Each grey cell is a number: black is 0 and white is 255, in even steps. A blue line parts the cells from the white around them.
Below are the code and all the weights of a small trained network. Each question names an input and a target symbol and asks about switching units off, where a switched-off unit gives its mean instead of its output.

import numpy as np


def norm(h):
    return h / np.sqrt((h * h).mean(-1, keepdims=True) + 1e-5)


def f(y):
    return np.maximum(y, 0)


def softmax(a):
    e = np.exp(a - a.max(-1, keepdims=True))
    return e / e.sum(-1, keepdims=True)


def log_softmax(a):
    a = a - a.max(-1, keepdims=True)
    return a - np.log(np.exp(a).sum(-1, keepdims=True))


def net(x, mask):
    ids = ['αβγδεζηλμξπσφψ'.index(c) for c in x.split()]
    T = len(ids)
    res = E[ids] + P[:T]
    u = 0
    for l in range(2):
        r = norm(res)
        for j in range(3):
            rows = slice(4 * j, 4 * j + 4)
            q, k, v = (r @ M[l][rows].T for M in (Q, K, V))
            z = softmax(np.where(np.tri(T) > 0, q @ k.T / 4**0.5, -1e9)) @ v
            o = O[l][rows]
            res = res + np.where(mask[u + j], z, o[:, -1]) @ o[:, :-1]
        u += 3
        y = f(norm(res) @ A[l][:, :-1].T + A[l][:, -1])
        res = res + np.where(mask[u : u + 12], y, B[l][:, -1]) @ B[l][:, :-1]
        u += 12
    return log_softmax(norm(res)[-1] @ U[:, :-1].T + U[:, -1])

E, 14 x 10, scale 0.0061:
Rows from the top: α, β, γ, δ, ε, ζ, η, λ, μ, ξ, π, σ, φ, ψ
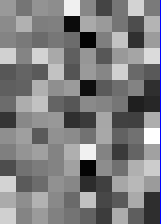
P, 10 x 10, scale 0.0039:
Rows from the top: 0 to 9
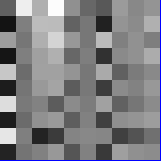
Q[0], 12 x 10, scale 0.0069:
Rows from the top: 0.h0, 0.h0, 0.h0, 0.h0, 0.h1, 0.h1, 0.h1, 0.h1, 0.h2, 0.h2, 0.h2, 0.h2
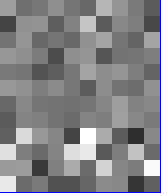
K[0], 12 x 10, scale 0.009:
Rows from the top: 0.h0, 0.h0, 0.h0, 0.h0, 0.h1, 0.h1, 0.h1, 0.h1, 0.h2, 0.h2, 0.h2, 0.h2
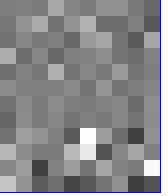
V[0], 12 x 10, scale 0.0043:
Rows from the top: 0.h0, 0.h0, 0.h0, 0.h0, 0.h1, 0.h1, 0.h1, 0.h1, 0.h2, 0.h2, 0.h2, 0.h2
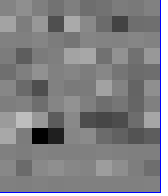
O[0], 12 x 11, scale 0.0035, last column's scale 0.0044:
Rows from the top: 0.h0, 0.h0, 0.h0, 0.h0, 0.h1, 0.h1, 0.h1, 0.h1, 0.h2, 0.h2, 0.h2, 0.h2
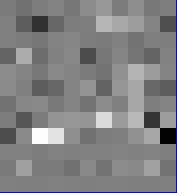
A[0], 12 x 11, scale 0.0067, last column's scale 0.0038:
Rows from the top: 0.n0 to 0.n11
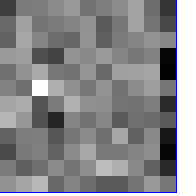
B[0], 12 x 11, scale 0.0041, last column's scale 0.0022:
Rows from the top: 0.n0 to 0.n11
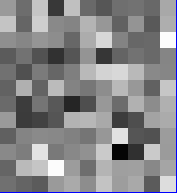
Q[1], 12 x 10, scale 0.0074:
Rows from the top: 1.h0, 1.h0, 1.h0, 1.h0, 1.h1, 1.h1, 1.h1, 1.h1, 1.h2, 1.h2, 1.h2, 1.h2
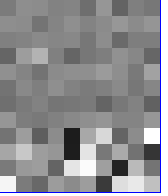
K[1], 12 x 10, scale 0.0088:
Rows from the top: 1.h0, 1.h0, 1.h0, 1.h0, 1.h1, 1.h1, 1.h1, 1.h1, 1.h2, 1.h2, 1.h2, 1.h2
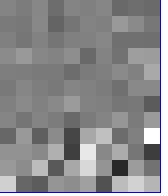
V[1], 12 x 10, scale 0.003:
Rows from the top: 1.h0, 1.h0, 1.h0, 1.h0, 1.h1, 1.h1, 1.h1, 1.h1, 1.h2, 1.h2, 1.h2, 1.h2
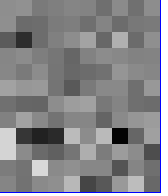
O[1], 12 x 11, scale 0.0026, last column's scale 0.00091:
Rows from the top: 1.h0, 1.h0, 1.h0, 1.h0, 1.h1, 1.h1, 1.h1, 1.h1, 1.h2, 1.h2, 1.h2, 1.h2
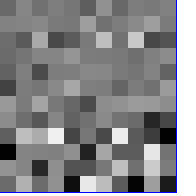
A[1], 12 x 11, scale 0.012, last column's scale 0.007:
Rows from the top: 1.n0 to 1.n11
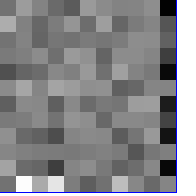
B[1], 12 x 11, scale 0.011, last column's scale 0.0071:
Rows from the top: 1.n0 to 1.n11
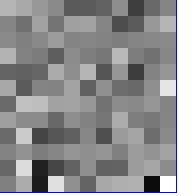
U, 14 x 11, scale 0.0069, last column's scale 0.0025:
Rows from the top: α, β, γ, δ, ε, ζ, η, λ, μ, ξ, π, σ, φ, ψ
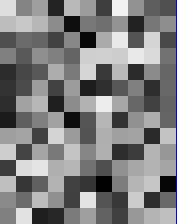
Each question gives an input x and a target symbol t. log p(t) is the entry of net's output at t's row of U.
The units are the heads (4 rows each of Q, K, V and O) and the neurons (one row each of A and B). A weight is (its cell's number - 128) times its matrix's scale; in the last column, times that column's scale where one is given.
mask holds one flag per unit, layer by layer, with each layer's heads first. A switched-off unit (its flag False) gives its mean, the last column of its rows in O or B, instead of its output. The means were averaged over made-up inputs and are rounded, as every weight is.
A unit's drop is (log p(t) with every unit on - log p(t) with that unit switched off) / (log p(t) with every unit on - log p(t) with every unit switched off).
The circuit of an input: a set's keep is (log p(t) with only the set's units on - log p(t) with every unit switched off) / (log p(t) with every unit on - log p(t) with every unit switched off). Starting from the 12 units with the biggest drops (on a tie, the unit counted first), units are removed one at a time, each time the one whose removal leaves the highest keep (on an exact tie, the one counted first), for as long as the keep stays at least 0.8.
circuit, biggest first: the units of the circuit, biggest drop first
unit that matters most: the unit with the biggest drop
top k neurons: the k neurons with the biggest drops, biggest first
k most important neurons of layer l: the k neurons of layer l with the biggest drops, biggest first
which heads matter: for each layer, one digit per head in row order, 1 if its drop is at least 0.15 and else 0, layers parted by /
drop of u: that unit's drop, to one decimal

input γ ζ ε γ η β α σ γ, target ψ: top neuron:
[1.n10]
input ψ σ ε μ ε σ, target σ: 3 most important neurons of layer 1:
[1.n11; 1.n5; 1.n1]
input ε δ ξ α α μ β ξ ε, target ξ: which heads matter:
011 / 001
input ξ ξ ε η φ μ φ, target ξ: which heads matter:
101 / 001
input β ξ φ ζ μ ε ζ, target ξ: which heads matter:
001 / 000
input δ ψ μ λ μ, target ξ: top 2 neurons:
[0.n7; 1.n11]
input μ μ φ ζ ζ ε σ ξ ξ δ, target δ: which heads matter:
000 / 001
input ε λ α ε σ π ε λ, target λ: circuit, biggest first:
[1.n11; 1.n5]
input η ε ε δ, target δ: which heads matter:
001 / 001
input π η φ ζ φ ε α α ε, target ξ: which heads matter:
001 / 001
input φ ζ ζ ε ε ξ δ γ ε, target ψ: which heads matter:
010 / 001
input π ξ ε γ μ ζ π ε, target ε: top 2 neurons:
[1.n11; 1.n4]
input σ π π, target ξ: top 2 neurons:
[1.n11; 1.n1]
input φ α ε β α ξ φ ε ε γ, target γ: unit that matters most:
1.h2
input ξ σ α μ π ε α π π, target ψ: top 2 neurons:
[0.n7; 1.n8]
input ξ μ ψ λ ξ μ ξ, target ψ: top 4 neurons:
[0.n7; 0.n6; 0.n3; 1.n8]
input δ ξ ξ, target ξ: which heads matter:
101 / 001
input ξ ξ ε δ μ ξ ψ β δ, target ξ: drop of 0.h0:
0.0
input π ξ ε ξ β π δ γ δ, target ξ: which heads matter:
001 / 001
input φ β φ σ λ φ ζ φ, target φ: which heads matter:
000 / 000
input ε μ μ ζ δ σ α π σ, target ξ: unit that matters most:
0.h2
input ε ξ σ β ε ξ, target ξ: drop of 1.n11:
0.5
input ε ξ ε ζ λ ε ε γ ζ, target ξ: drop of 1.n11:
0.6
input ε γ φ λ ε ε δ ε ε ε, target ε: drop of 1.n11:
0.2
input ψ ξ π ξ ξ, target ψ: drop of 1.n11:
0.1
